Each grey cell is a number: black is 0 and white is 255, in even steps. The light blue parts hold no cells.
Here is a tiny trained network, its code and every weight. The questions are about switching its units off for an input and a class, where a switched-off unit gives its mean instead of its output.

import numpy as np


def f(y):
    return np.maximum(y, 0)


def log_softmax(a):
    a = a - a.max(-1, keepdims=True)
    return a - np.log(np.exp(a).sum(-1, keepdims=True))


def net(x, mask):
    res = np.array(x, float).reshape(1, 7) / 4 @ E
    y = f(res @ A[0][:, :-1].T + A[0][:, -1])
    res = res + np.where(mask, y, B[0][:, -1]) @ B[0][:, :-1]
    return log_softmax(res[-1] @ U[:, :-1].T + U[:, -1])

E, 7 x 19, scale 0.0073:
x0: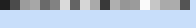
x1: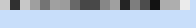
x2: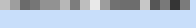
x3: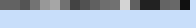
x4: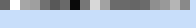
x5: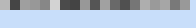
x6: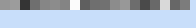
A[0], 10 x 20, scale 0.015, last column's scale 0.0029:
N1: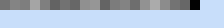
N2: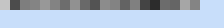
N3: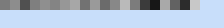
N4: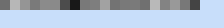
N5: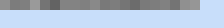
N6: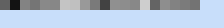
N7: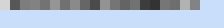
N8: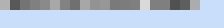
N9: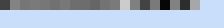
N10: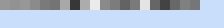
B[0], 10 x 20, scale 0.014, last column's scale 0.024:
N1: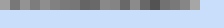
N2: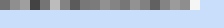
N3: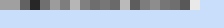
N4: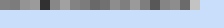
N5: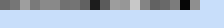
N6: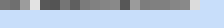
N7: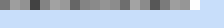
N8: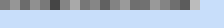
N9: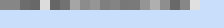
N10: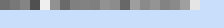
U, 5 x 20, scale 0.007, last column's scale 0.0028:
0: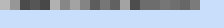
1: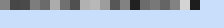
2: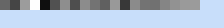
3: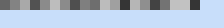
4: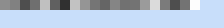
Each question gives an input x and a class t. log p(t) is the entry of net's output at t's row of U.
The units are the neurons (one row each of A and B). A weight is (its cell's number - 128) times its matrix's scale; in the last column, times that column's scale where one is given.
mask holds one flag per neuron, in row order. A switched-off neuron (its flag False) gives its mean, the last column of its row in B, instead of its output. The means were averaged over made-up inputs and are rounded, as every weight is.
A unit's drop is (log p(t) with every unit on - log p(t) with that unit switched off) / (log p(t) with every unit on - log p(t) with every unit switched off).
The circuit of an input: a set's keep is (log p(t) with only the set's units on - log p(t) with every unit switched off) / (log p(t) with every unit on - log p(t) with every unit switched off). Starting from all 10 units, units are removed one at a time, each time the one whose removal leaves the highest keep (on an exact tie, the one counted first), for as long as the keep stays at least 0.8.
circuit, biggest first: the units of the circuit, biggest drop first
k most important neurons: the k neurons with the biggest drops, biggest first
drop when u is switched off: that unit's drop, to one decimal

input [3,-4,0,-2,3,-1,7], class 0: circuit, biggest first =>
(N10)
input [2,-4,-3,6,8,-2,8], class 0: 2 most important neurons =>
(N3, N10)
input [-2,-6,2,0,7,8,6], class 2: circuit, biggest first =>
(N3, N4, N7)
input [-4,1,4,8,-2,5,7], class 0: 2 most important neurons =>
(N3, N10)
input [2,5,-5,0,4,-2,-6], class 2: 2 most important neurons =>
(N7, N2)
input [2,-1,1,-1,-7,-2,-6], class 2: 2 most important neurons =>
(N6, N3)
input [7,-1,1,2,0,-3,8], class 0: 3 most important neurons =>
(N3, N10, N9)
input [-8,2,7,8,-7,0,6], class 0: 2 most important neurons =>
(N3, N10)
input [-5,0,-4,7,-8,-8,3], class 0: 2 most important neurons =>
(N3, N2)
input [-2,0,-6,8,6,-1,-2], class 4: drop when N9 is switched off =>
1.4
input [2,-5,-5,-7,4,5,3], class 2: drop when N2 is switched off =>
0.2
